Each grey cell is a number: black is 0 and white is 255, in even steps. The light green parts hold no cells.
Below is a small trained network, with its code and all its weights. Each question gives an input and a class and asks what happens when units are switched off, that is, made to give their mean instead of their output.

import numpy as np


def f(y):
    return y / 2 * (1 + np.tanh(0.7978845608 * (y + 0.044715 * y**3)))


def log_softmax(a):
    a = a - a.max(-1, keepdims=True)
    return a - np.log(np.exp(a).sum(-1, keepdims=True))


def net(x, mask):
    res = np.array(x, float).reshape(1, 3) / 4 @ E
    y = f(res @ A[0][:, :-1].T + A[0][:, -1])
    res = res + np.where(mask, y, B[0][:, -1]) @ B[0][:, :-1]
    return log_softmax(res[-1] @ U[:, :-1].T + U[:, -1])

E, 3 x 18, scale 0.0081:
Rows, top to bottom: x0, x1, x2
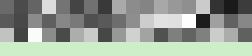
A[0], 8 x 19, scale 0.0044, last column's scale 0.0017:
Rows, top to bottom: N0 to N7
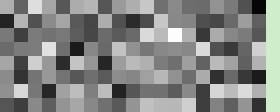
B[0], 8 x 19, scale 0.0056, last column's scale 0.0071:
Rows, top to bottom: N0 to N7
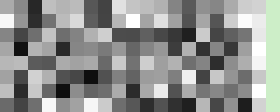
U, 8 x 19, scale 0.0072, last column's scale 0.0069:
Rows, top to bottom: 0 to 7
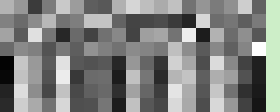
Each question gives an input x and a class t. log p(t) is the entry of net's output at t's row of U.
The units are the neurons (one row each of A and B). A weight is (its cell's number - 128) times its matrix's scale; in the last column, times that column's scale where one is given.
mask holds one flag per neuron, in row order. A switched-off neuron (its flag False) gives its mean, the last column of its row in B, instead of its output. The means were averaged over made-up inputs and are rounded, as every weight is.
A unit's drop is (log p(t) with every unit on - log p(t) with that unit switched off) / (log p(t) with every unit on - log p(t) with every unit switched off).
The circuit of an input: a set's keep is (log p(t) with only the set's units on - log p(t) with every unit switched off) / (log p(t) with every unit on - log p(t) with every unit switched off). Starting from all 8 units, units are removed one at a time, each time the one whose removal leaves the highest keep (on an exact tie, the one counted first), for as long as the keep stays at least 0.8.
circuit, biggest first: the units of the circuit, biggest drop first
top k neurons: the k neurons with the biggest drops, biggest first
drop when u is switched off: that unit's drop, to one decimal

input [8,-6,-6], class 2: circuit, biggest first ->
(N3 N5)
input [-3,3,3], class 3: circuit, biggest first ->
(N1 N3 N5)
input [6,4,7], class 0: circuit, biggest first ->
(N0)
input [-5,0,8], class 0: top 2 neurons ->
(N0 N4)
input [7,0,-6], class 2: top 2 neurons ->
(N3 N5)
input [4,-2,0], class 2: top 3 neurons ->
(N7 N2 N3)
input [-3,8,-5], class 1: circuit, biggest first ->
(N7 N2)
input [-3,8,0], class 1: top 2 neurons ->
(N7 N2)
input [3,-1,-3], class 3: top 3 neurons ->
(N6 N0 N4)
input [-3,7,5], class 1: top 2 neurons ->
(N7 N2)
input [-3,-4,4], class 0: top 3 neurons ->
(N7 N2 N3)
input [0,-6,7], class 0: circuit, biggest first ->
(N0 N4)
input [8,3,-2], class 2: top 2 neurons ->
(N5 N3)
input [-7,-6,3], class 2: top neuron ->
(N6)
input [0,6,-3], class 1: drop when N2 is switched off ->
0.2
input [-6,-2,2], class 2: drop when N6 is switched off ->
0.6
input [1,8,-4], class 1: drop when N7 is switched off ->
0.3
